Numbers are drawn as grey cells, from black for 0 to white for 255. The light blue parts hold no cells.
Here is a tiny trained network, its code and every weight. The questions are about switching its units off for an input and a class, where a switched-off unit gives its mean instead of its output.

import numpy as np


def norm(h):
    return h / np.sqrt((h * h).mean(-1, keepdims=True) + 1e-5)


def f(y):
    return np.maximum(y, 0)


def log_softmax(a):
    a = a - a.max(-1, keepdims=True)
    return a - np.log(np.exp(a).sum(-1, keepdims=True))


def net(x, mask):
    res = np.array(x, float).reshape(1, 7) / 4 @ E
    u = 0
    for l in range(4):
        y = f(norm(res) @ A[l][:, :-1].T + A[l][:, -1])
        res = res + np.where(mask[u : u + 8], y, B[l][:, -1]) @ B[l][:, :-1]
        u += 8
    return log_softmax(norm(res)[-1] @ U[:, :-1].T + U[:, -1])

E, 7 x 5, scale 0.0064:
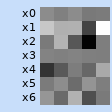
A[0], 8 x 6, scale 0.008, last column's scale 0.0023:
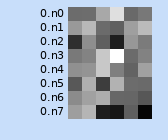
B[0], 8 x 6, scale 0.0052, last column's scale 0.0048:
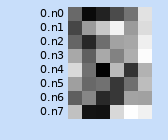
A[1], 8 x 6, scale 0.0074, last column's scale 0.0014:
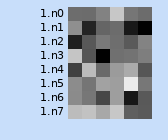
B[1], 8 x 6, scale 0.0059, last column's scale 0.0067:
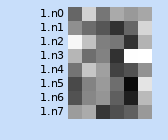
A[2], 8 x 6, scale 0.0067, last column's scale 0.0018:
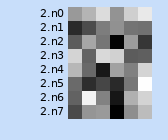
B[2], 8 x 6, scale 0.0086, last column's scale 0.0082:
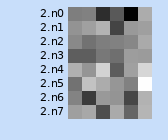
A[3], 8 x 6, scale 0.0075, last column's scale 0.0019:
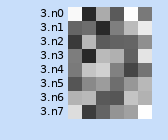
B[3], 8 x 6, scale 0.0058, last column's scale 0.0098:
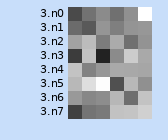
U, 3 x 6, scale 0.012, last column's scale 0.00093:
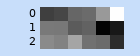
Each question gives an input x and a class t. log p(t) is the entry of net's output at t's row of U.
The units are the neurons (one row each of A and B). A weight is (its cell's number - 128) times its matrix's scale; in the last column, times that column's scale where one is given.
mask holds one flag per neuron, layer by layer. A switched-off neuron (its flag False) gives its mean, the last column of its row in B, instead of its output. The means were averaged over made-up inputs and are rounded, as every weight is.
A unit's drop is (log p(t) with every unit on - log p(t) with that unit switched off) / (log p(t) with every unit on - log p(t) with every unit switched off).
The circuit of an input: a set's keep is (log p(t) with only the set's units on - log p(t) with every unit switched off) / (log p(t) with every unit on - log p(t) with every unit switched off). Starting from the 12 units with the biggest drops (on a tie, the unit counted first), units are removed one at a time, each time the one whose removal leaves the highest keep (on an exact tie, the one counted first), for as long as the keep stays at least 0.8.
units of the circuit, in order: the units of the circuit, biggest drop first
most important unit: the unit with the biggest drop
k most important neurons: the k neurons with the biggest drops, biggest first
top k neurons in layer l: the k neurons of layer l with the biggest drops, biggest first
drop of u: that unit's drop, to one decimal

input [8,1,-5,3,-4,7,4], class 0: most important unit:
0.n3
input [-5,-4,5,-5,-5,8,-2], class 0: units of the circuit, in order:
(0.n7 1.n3)
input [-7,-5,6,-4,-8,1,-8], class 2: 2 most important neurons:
(0.n7 2.n4)
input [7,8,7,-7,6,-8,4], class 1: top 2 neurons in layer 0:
(0.n0 0.n1)
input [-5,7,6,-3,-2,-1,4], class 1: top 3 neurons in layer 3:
(3.n3 3.n0 3.n4)
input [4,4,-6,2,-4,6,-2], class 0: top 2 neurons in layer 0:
(0.n3 0.n0)
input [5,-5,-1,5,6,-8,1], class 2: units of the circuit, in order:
(2.n5 2.n1)
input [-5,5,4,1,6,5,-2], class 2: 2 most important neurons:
(0.n2 1.n5)
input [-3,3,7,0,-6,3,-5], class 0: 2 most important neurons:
(0.n7 2.n5)
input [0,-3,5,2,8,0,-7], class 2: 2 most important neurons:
(2.n5 0.n0)
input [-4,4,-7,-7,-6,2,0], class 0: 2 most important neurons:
(2.n3 2.n5)
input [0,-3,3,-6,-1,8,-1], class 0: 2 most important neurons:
(0.n7 1.n3)
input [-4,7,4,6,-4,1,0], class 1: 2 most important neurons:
(2.n0 0.n1)
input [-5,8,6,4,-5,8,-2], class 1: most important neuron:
(2.n0)
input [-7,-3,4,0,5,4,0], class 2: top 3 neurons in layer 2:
(2.n5 2.n4 2.n0)
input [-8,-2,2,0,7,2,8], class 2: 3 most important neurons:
(0.n2 2.n5 2.n0)
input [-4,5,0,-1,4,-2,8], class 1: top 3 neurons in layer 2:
(2.n0 2.n7 2.n4)
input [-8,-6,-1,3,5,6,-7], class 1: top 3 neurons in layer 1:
(1.n2 1.n6 1.n1)
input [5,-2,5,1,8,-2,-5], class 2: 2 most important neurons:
(2.n5 0.n0)
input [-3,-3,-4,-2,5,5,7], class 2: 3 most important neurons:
(2.n5 0.n7 0.n2)
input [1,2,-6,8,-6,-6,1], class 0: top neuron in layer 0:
(0.n3)
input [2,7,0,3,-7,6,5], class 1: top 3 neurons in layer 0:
(0.n7 0.n1 0.n0)
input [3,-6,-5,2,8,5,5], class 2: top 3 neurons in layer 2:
(2.n1 2.n0 2.n5)
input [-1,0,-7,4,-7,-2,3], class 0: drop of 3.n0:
0.1
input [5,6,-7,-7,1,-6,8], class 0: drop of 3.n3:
0.2
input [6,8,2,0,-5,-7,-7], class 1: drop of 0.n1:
0.1
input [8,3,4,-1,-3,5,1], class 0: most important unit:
0.n7
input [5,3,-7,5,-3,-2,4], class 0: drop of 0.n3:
0.1
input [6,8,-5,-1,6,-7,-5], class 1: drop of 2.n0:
0.8
